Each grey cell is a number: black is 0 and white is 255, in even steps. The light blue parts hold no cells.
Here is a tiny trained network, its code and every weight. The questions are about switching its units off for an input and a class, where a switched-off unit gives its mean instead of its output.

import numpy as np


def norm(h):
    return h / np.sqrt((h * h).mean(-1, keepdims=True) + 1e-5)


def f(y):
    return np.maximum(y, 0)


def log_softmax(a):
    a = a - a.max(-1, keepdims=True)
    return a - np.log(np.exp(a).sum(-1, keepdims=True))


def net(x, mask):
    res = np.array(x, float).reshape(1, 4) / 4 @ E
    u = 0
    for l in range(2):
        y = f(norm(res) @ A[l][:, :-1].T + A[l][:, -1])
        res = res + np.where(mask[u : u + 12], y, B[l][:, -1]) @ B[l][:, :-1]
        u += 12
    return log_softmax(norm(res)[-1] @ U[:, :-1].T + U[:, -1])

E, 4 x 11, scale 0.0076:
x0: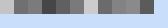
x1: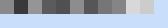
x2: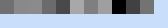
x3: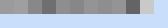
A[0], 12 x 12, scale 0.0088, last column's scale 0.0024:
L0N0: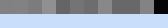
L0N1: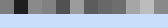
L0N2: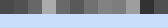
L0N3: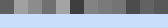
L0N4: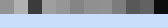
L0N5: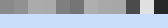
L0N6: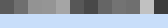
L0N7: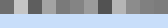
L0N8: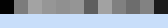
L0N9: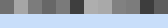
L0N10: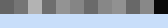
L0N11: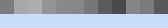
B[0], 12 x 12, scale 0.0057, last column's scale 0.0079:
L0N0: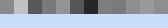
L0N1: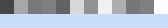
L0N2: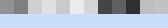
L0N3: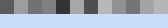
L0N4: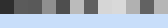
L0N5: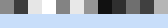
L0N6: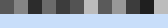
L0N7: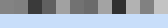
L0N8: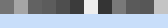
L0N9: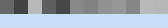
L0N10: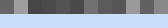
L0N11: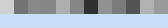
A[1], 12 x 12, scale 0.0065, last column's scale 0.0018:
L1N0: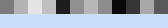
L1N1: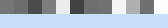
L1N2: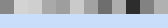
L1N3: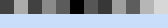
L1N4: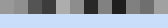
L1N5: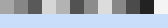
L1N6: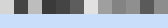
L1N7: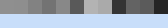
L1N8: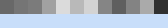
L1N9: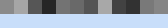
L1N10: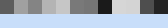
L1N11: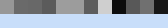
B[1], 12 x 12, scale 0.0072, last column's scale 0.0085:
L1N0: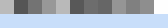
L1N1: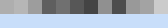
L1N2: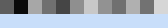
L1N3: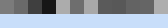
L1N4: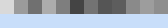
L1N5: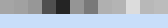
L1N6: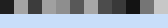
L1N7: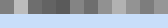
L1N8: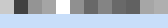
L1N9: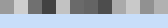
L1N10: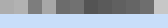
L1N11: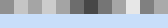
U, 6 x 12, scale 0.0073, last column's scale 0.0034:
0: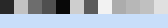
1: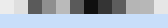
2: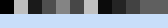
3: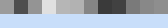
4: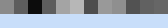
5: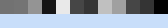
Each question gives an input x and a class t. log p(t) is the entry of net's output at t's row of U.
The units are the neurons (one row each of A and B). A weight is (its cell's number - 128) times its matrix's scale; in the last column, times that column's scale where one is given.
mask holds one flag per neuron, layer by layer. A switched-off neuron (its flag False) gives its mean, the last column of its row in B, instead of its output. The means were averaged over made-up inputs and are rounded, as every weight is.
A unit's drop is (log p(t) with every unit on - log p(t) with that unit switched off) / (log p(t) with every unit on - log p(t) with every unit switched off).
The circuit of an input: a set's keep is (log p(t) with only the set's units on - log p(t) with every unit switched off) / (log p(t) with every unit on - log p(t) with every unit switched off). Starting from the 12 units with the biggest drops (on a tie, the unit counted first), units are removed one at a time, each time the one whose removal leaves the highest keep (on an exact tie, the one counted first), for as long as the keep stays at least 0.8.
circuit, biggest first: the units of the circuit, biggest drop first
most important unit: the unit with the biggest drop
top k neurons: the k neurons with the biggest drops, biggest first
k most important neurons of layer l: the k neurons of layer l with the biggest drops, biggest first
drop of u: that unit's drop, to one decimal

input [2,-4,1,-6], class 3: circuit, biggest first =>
(L0N2)
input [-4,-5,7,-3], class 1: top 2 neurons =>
(L0N1, L1N0)
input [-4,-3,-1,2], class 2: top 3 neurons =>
(L0N8, L0N1, L1N3)
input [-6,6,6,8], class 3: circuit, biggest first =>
(L0N5, L1N0)
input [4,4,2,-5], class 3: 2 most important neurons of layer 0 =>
(L0N2, L0N4)
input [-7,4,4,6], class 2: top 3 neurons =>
(L0N6, L0N8, L0N2)
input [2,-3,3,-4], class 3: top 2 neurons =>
(L0N2, L0N1)
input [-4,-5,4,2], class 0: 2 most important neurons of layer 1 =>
(L1N5, L1N6)
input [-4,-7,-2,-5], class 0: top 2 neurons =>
(L0N4, L1N5)
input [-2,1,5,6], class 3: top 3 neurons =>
(L0N5, L0N7, L1N2)
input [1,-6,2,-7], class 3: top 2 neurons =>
(L0N2, L0N1)
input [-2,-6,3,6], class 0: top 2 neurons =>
(L0N4, L0N2)
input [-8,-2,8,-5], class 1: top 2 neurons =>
(L0N11, L1N0)
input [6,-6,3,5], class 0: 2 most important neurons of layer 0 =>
(L0N4, L0N8)
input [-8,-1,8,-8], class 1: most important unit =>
L0N11
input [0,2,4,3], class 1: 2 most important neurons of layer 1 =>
(L1N11, L1N9)
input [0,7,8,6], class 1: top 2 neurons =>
(L1N0, L0N4)
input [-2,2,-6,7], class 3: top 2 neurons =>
(L0N5, L1N2)
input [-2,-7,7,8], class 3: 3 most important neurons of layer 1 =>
(L1N0, L1N2, L1N1)
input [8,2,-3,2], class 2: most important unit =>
L1N6
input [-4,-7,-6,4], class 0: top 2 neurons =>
(L1N5, L0N3)
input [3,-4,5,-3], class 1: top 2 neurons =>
(L0N1, L1N0)
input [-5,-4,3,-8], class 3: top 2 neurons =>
(L0N2, L1N0)
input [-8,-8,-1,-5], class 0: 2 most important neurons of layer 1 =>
(L1N5, L1N6)
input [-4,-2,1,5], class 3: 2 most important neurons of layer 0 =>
(L0N5, L0N11)
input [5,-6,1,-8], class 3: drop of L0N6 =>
0.2
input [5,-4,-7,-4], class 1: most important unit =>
L0N1
